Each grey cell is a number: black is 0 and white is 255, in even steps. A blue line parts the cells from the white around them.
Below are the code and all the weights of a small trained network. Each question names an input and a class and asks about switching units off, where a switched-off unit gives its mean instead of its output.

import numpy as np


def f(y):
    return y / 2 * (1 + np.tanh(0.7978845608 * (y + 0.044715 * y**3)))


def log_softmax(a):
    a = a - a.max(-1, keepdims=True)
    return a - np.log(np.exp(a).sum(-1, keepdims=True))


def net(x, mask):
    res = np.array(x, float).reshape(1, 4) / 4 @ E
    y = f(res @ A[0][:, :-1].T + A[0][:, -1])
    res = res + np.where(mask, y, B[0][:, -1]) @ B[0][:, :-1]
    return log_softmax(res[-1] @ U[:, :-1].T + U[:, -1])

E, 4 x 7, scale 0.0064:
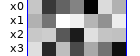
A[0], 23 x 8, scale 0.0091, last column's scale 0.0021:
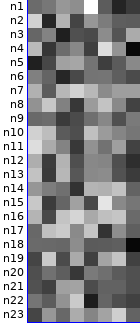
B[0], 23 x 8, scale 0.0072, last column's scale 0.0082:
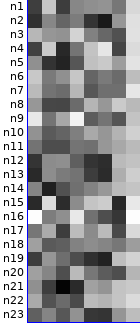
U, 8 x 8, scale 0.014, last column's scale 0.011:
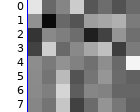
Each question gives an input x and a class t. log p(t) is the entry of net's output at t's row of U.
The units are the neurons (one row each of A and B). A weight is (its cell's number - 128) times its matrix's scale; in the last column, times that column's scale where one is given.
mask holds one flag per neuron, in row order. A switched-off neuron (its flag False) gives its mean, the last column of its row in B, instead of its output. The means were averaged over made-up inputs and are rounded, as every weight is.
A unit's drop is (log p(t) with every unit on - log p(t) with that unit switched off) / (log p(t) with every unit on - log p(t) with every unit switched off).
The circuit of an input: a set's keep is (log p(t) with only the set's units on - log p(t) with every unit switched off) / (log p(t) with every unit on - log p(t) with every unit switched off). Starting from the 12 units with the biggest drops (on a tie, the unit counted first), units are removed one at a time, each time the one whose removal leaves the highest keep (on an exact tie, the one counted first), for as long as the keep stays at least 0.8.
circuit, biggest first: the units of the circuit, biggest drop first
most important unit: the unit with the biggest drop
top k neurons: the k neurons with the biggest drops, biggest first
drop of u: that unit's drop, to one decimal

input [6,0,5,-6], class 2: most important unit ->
n19
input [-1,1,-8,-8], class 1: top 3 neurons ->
[n5; n22; n21]
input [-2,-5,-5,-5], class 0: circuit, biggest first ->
[n3; n9]
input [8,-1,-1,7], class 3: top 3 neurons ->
[n15; n4; n19]
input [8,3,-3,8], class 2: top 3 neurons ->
[n2; n13; n12]
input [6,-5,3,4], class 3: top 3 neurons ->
[n15; n4; n16]
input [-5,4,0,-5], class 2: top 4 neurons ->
[n15; n23; n4; n19]
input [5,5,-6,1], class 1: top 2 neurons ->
[n22; n21]
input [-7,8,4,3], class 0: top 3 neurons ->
[n16; n7; n15]
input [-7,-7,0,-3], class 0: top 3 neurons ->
[n9; n15; n4]
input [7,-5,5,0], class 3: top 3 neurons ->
[n15; n4; n16]
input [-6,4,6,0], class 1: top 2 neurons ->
[n15; n14]
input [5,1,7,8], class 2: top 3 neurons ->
[n2; n13; n12]
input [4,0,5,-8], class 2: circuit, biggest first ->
[n19]
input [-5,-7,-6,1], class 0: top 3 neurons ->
[n9; n3; n20]
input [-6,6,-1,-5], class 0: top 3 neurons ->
[n15; n4; n16]
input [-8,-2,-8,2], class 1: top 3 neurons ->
[n5; n21; n15]
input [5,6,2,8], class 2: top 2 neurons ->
[n2; n13]
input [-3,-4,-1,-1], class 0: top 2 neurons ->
[n15; n4]
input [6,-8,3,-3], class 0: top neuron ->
[n9]
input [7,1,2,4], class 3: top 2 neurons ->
[n15; n4]
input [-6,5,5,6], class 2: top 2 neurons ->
[n2; n15]
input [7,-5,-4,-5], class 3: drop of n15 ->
0.4
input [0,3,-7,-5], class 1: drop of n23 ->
0.0
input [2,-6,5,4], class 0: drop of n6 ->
0.1
